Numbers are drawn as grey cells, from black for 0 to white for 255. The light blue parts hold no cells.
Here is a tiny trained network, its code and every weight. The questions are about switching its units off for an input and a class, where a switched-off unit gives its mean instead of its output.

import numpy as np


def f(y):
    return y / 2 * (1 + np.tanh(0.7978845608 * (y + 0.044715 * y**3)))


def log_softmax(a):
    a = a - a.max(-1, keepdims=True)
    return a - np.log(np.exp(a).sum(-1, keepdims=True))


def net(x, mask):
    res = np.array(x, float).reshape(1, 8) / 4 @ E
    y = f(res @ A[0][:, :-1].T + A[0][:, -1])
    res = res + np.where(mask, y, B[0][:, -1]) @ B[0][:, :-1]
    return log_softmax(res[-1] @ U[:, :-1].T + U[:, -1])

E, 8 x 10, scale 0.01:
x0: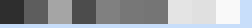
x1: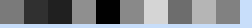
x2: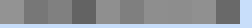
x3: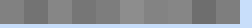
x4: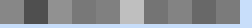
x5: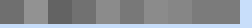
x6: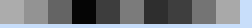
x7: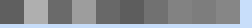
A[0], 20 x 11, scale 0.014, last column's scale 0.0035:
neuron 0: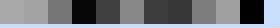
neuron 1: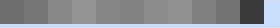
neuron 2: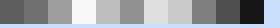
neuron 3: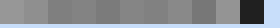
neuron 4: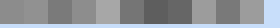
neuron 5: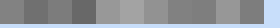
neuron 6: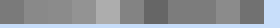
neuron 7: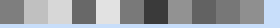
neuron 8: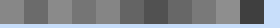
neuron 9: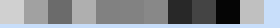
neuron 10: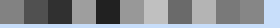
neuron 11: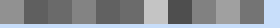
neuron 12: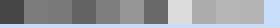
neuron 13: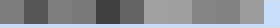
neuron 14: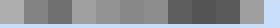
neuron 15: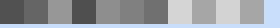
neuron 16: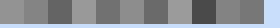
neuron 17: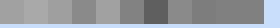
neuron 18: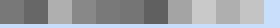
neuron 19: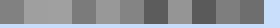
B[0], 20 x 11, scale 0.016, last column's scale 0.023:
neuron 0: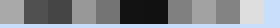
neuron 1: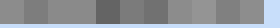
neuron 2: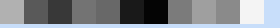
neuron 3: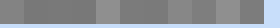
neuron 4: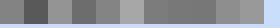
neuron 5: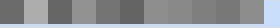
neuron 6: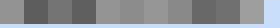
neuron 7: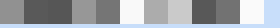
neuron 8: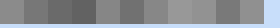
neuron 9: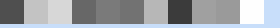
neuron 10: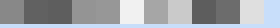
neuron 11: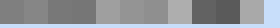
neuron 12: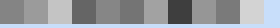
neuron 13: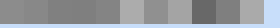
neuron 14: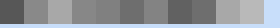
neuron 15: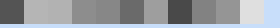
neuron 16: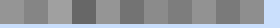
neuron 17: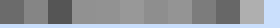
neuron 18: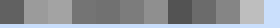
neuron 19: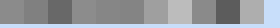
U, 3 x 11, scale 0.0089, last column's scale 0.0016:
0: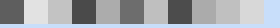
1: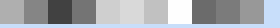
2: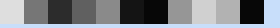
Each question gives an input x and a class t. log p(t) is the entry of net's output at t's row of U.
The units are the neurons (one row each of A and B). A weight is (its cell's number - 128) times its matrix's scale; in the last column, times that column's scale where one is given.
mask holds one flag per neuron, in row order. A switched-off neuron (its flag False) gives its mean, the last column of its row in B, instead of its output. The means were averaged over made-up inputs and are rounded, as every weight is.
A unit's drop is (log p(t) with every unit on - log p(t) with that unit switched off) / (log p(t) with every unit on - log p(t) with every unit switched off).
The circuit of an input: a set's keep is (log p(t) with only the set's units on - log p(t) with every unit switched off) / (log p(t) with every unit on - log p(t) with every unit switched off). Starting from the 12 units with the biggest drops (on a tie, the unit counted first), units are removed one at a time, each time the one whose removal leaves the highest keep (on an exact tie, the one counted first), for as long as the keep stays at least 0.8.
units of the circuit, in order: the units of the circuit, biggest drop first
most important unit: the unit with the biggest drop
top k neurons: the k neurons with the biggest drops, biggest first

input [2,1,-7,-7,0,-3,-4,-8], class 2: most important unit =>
neuron 9
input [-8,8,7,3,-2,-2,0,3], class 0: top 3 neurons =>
[neuron 9; neuron 7; neuron 14]
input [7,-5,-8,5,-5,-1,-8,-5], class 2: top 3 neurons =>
[neuron 2; neuron 9; neuron 14]
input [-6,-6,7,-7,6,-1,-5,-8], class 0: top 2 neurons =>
[neuron 9; neuron 10]
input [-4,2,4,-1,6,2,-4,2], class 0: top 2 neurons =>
[neuron 9; neuron 0]
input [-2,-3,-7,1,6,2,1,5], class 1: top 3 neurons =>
[neuron 15; neuron 12; neuron 2]
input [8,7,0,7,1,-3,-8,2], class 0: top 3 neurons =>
[neuron 15; neuron 12; neuron 0]
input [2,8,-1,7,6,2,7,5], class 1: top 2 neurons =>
[neuron 10; neuron 2]
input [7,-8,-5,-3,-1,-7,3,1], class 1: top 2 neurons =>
[neuron 7; neuron 9]
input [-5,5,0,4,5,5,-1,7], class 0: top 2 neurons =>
[neuron 9; neuron 7]
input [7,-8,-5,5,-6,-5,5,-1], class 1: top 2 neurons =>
[neuron 7; neuron 9]
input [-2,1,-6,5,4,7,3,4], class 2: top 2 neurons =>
[neuron 15; neuron 0]
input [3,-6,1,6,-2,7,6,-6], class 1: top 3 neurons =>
[neuron 7; neuron 2; neuron 19]
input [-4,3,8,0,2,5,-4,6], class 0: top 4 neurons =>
[neuron 9; neuron 0; neuron 7; neuron 14]
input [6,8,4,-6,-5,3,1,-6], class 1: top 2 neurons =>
[neuron 10; neuron 9]
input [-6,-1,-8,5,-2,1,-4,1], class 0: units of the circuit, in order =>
[neuron 9]
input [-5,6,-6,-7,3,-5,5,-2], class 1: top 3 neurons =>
[neuron 10; neuron 2; neuron 15]
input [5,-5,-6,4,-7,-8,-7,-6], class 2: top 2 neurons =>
[neuron 2; neuron 9]
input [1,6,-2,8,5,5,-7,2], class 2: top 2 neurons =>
[neuron 2; neuron 7]
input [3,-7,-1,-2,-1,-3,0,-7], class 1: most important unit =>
neuron 7
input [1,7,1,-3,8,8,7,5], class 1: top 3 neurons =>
[neuron 10; neuron 2; neuron 11]
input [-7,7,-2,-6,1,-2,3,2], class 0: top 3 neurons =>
[neuron 9; neuron 7; neuron 14]
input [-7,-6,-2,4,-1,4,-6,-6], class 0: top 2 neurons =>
[neuron 9; neuron 0]
